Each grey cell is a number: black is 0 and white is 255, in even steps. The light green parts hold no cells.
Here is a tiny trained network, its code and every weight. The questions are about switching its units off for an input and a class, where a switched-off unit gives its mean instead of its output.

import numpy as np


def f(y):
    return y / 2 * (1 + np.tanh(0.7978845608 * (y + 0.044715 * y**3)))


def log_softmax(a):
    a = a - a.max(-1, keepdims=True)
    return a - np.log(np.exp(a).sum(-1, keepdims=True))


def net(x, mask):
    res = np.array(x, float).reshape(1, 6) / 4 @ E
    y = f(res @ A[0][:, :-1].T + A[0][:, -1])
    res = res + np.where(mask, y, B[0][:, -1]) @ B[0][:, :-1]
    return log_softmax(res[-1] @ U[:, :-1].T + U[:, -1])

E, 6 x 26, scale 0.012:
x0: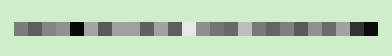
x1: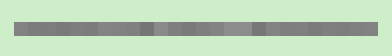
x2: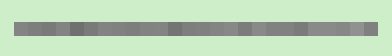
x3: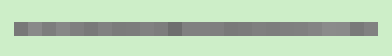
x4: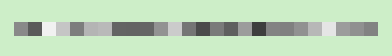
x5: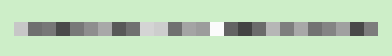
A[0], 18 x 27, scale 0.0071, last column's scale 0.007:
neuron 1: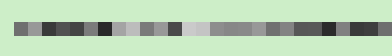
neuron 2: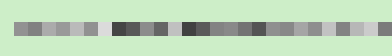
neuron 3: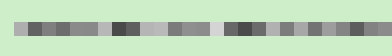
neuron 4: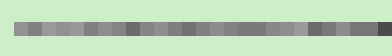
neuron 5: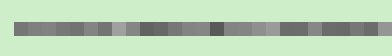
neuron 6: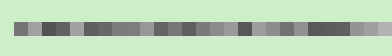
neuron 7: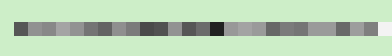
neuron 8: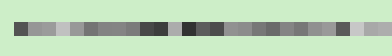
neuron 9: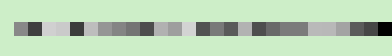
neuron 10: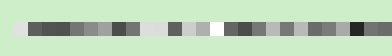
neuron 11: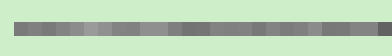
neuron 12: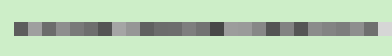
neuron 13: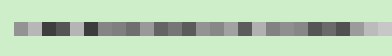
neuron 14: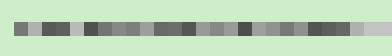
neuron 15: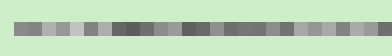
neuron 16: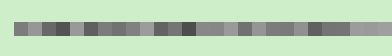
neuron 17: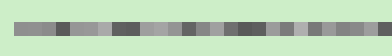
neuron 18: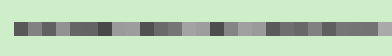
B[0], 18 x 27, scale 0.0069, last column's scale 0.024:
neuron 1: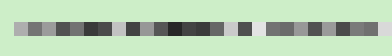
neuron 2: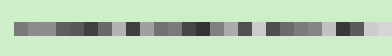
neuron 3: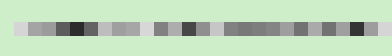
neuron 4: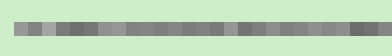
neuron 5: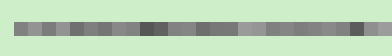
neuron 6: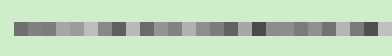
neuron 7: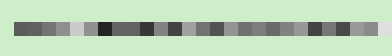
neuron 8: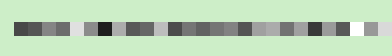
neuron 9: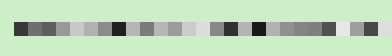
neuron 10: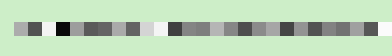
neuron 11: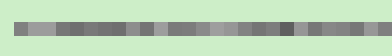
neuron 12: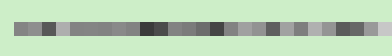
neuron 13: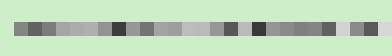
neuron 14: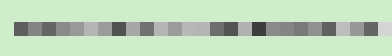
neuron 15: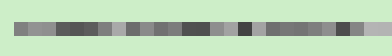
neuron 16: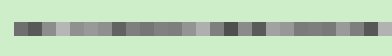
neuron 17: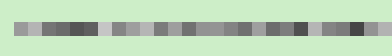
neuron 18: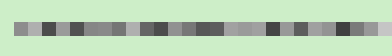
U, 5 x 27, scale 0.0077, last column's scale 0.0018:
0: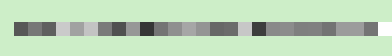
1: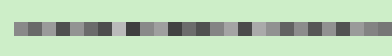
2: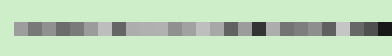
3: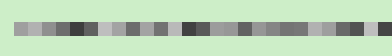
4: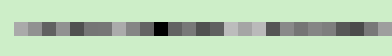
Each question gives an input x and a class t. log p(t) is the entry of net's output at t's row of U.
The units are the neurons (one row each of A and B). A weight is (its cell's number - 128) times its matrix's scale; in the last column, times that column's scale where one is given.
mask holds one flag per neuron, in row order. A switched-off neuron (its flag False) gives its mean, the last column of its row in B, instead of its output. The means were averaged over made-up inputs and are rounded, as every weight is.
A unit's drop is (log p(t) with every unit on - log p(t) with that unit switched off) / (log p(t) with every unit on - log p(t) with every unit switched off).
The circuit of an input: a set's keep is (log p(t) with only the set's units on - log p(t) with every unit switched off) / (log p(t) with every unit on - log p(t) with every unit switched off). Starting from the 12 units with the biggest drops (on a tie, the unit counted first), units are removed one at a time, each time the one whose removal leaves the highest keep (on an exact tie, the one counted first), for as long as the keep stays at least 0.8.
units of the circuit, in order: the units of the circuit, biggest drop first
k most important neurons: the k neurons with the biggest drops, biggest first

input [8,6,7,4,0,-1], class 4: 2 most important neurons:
[neuron 1; neuron 13]
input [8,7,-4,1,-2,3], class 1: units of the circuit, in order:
[neuron 1]
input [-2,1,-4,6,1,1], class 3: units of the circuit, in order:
[neuron 9; neuron 10; neuron 7]
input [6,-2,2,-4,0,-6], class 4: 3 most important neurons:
[neuron 1; neuron 13; neuron 14]
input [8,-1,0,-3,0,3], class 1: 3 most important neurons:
[neuron 1; neuron 13; neuron 14]
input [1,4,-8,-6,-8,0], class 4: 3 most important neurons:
[neuron 1; neuron 9; neuron 8]
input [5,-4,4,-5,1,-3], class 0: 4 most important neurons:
[neuron 9; neuron 2; neuron 3; neuron 15]
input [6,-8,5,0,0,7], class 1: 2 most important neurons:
[neuron 1; neuron 10]
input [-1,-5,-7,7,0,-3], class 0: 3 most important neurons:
[neuron 10; neuron 1; neuron 2]
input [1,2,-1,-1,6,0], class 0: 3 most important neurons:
[neuron 9; neuron 10; neuron 1]
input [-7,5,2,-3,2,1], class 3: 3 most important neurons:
[neuron 2; neuron 10; neuron 17]
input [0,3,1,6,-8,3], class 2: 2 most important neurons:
[neuron 13; neuron 14]
